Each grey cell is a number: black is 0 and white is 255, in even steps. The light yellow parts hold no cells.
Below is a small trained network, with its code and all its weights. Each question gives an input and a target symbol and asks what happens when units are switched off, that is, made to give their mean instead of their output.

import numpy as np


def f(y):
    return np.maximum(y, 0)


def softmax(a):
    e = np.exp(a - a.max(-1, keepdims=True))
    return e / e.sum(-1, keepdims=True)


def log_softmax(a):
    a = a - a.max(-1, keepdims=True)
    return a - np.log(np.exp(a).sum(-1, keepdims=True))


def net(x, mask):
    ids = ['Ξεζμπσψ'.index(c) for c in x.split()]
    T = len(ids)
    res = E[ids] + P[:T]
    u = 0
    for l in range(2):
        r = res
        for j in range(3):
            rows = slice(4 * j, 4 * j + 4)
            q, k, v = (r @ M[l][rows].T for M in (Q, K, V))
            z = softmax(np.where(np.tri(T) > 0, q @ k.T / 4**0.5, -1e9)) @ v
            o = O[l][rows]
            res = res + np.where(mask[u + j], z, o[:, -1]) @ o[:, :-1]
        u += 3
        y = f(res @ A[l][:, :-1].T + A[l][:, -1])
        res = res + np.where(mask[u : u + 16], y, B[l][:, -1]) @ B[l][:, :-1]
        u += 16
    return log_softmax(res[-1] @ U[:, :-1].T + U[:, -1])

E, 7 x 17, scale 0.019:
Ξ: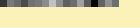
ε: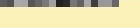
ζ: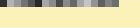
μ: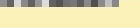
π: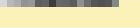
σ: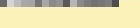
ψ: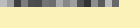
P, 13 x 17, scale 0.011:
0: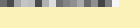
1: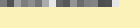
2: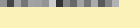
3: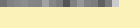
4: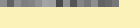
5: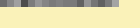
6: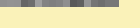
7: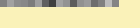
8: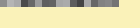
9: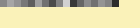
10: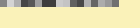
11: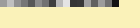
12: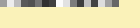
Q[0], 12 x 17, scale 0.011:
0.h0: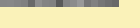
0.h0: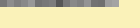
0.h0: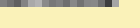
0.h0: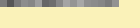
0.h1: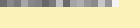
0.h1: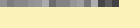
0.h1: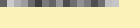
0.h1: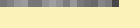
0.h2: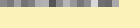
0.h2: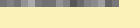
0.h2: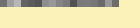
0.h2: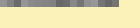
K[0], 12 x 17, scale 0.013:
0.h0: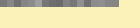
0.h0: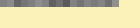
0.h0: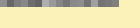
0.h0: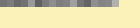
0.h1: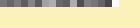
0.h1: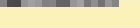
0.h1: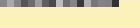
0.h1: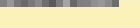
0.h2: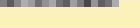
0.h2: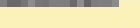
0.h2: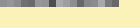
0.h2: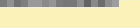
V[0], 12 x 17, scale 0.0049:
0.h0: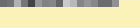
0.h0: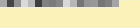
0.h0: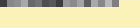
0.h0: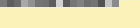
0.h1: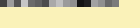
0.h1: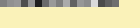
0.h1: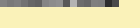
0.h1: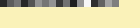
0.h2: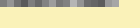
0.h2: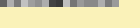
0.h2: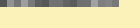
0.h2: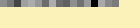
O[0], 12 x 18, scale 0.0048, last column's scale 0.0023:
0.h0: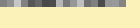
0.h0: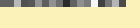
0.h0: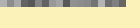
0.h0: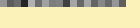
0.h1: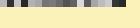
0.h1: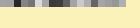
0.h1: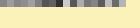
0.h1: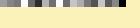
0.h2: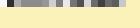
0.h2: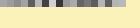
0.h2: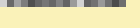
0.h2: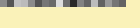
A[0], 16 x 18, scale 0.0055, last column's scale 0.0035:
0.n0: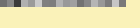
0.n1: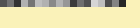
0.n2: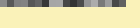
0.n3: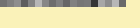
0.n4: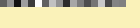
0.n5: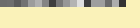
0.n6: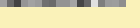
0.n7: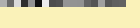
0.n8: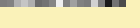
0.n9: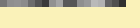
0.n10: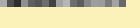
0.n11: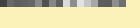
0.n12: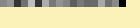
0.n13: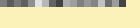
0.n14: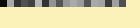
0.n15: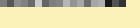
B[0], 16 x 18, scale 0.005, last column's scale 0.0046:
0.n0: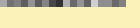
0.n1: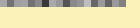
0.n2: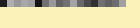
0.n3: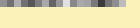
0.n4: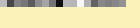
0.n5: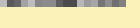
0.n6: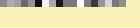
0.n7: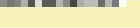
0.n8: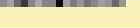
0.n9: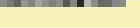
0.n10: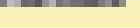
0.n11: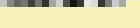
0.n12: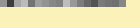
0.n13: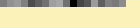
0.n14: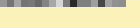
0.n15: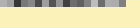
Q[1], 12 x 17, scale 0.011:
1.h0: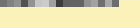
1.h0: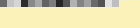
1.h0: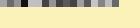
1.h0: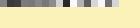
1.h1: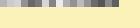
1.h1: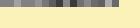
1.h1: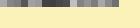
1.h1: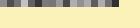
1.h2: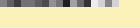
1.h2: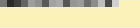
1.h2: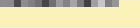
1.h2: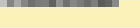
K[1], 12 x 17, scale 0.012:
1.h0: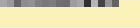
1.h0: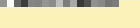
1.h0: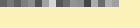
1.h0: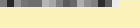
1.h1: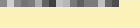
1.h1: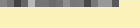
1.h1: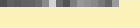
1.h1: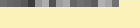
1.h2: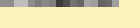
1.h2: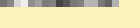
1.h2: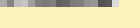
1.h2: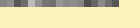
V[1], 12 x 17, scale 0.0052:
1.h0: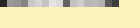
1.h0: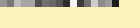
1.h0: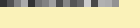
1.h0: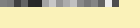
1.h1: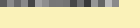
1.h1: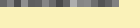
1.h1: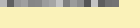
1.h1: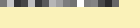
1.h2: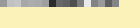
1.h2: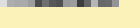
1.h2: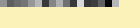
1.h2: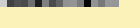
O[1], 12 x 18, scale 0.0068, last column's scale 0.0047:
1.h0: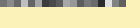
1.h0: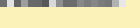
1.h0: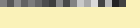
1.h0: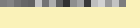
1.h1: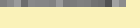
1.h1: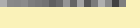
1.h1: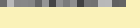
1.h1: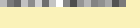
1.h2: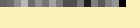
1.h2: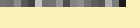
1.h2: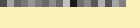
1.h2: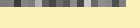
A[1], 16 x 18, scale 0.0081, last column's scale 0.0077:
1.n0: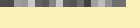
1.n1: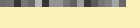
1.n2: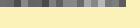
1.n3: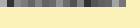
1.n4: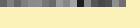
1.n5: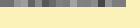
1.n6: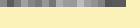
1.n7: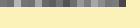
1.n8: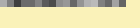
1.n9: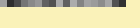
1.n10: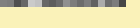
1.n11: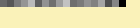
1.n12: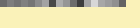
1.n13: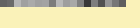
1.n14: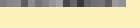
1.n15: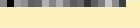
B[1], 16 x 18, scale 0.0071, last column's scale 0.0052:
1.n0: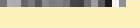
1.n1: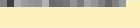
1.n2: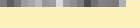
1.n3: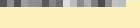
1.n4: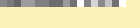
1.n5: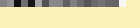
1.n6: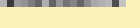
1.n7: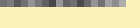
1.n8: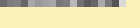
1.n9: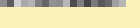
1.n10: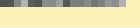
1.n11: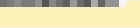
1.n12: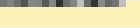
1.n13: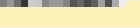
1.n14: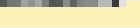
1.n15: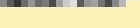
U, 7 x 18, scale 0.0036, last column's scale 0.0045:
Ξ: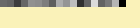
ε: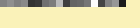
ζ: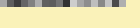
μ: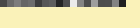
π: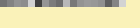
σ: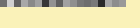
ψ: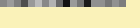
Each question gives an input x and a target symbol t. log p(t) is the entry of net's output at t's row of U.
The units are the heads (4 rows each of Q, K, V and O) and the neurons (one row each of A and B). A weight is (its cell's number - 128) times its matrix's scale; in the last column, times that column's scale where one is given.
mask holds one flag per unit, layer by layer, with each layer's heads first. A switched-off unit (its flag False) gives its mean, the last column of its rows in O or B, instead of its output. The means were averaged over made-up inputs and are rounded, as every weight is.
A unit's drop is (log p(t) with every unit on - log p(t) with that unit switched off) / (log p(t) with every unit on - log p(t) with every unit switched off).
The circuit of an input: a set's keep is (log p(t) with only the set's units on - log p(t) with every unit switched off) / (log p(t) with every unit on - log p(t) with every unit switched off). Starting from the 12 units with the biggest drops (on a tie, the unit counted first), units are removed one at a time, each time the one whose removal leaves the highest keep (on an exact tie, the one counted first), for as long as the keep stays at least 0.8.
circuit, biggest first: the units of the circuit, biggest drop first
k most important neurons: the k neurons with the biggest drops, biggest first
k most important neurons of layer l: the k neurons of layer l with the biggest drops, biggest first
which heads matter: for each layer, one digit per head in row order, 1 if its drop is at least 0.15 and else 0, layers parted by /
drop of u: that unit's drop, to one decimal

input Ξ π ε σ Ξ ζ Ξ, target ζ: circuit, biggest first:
0.h1, 1.h0
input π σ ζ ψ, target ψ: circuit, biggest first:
1.h0, 0.h1
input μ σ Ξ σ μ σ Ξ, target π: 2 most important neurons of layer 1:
1.n5, 1.n1
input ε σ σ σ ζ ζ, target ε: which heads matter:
000 / 001
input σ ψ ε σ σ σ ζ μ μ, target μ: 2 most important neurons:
1.n12, 1.n9
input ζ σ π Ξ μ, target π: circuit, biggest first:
0.h1, 1.h0
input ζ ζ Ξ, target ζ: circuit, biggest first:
1.h0
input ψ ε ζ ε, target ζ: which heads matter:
010 / 101
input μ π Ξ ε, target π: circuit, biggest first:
1.h0, 1.h2
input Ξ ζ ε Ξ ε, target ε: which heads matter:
011 / 100
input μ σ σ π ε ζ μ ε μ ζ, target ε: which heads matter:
000 / 101
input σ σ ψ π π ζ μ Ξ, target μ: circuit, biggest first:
0.h1, 1.h1
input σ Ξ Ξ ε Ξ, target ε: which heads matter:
011 / 100
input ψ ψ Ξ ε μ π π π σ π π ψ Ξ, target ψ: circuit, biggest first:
1.h0
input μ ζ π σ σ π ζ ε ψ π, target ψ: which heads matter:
000 / 100
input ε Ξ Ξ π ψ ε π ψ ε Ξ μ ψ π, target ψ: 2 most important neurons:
1.n8, 1.n4
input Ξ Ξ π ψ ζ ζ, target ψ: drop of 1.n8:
0.2
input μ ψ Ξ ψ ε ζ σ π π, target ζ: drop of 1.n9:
-0.1
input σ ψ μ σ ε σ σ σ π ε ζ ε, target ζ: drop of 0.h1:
0.3
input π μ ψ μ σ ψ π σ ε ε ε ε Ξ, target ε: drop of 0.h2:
0.2
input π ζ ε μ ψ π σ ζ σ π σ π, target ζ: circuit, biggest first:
1.h2
